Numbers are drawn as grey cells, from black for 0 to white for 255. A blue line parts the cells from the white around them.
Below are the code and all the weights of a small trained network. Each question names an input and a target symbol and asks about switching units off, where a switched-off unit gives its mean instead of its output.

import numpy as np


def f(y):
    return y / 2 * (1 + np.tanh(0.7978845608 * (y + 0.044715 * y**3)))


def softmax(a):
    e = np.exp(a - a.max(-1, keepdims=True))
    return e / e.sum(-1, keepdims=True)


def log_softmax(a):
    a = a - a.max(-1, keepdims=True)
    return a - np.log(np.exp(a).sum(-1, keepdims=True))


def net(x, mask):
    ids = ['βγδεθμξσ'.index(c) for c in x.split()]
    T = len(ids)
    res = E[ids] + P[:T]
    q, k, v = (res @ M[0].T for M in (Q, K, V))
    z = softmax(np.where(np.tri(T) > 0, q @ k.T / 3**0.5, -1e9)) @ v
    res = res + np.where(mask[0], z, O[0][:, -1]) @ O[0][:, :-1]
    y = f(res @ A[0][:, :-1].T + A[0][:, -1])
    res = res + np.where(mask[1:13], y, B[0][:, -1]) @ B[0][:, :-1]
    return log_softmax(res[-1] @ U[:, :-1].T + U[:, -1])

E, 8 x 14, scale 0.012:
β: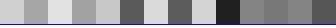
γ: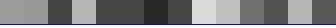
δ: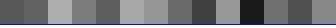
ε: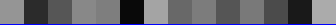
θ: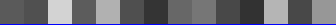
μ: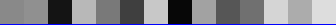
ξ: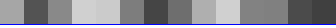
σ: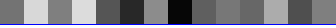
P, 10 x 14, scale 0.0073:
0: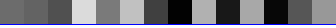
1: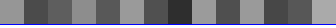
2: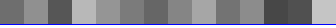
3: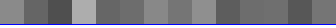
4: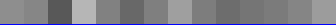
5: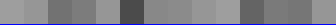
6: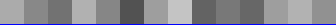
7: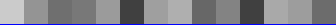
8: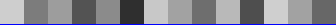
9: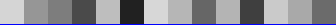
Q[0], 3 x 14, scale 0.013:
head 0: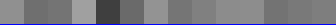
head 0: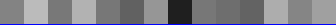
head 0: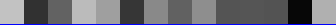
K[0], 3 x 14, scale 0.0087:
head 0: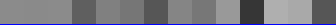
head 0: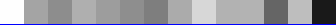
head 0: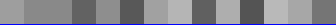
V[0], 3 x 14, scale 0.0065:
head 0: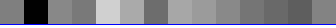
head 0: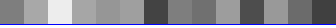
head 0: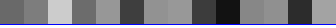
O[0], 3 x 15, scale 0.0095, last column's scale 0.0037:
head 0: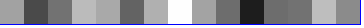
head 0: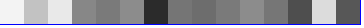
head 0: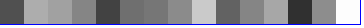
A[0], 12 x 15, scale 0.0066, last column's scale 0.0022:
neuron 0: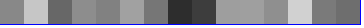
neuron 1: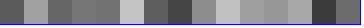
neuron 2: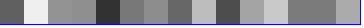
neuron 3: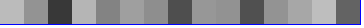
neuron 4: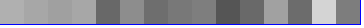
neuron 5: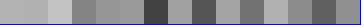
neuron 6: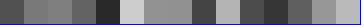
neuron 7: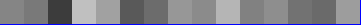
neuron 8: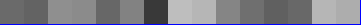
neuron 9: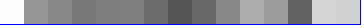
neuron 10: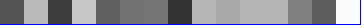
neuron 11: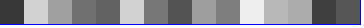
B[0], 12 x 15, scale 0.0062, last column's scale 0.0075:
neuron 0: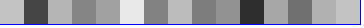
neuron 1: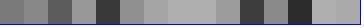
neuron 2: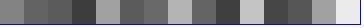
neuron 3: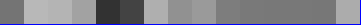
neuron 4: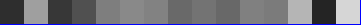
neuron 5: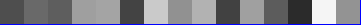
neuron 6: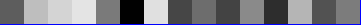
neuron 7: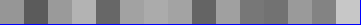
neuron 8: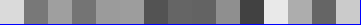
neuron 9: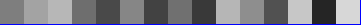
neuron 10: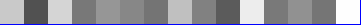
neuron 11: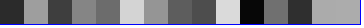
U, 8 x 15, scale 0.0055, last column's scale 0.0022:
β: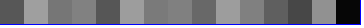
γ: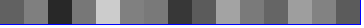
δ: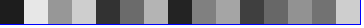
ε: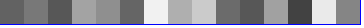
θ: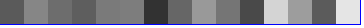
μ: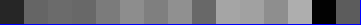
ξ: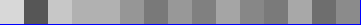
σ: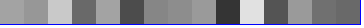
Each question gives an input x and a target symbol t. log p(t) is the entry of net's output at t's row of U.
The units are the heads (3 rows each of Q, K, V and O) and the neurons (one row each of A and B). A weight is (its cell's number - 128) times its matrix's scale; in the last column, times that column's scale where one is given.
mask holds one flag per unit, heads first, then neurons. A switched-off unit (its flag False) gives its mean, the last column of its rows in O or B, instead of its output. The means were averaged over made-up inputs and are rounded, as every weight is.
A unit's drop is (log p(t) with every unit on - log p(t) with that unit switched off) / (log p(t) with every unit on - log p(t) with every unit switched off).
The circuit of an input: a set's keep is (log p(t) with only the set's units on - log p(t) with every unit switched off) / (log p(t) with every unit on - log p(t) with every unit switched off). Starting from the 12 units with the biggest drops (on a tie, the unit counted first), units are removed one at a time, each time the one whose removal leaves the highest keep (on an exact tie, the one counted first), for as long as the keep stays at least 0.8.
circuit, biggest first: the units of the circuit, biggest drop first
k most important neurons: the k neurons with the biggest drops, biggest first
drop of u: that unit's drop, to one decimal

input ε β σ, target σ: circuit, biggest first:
neuron 10; neuron 2
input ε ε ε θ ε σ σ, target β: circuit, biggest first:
head 0; neuron 11; neuron 2; neuron 10
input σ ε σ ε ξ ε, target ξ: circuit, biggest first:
head 0; neuron 9
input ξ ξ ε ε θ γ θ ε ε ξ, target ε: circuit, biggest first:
neuron 9; head 0
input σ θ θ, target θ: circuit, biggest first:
neuron 8; head 0; neuron 4
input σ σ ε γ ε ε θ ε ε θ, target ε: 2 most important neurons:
neuron 9; neuron 4
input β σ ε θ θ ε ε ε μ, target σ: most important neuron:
neuron 10
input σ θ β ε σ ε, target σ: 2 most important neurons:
neuron 11; neuron 1
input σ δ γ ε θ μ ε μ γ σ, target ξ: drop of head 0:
0.9
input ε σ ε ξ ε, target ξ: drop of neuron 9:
0.1
